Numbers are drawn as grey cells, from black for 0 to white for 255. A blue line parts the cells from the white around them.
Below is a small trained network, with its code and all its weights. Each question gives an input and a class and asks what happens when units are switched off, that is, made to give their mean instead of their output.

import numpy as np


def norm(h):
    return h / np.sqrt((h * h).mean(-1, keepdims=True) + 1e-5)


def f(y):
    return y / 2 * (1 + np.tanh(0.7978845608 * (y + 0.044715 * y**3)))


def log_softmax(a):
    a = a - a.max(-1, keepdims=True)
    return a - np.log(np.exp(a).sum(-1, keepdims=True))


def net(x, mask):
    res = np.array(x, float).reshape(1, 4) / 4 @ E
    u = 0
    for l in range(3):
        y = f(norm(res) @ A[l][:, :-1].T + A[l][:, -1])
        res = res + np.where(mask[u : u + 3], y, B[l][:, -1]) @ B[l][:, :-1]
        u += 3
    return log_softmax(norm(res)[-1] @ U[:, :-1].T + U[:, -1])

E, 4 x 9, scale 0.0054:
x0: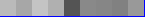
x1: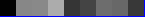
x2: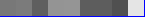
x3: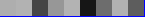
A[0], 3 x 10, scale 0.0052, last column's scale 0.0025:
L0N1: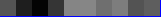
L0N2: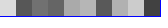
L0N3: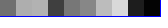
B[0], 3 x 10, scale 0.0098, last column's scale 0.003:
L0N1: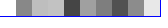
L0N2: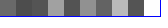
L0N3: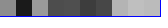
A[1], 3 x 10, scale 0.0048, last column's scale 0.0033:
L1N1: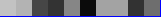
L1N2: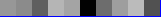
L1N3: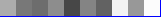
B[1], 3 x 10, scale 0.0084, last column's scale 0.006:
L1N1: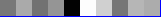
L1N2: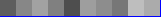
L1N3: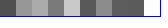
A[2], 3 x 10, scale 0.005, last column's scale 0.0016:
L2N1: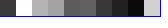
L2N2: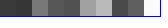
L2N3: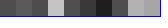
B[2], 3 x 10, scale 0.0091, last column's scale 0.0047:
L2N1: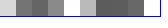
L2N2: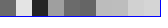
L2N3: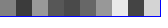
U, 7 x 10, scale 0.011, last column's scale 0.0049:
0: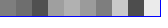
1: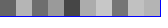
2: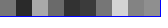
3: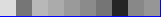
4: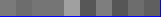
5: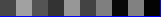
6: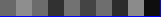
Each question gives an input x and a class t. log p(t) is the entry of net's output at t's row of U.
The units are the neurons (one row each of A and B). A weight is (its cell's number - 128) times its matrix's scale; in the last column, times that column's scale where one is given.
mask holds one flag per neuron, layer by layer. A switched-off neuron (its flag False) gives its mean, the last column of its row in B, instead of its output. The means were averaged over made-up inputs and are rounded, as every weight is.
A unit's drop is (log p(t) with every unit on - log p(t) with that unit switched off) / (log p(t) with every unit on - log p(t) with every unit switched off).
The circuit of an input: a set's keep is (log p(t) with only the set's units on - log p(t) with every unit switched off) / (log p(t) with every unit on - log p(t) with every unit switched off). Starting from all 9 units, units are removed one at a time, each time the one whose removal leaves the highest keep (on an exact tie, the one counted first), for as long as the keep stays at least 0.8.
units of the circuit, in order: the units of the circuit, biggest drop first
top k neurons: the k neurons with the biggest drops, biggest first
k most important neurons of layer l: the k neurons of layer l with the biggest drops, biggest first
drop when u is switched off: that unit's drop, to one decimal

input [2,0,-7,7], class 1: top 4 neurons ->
[L1N1, L0N2, L2N3, L0N1]
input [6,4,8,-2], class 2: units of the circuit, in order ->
[L2N3]
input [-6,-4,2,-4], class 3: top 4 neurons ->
[L0N1, L1N1, L2N3, L1N2]
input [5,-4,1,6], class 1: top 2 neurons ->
[L1N1, L0N1]
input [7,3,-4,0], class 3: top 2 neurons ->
[L2N1, L0N2]
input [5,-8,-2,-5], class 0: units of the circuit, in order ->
[L0N2, L0N1]
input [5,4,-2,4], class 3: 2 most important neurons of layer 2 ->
[L2N1, L2N3]
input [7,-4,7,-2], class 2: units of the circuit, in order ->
[L0N2, L2N1, L1N1]
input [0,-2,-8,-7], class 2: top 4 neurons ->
[L0N3, L1N1, L2N1, L1N2]
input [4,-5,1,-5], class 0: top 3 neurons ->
[L0N2, L1N1, L1N2]
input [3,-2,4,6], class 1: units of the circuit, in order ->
[L1N1, L1N2]
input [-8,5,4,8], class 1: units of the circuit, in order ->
[L1N1, L1N2]
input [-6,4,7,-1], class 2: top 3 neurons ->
[L2N3, L1N3, L1N1]
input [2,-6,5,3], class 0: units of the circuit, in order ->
[L0N2]
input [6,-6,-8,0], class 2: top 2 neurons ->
[L0N3, L2N1]
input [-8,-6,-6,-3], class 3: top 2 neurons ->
[L0N1, L2N3]
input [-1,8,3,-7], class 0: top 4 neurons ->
[L2N1, L1N1, L1N2, L2N3]
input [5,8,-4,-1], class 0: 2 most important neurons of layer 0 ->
[L0N1, L0N3]
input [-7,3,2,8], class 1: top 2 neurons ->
[L1N1, L1N2]
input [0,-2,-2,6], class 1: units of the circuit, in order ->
[L1N1]
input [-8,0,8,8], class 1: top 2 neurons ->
[L1N1, L0N3]
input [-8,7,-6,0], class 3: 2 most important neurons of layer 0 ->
[L0N1, L0N2]
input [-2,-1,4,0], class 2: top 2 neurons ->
[L2N3, L2N2]
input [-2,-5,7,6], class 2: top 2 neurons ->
[L0N2, L2N1]
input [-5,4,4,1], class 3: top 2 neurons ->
[L0N1, L0N3]
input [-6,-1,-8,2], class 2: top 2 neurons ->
[L0N3, L2N1]
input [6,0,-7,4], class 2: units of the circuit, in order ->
[L0N3]
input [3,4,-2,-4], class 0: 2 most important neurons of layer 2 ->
[L2N1, L2N2]
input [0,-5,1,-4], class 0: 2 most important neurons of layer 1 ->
[L1N1, L1N2]
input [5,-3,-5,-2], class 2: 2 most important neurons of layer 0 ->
[L0N3, L0N1]
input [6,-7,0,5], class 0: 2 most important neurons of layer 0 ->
[L0N2, L0N1]
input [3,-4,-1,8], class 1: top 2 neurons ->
[L1N1, L0N1]
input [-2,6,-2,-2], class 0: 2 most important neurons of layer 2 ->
[L2N1, L2N2]
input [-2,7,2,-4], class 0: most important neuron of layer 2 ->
[L2N1]
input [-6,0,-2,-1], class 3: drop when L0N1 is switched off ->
1.1
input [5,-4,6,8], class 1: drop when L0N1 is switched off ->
0.2
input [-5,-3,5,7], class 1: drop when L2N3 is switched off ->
0.0
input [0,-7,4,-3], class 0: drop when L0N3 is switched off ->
0.1
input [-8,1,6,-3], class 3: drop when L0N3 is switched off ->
0.1
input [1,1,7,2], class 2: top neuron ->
[L2N3]
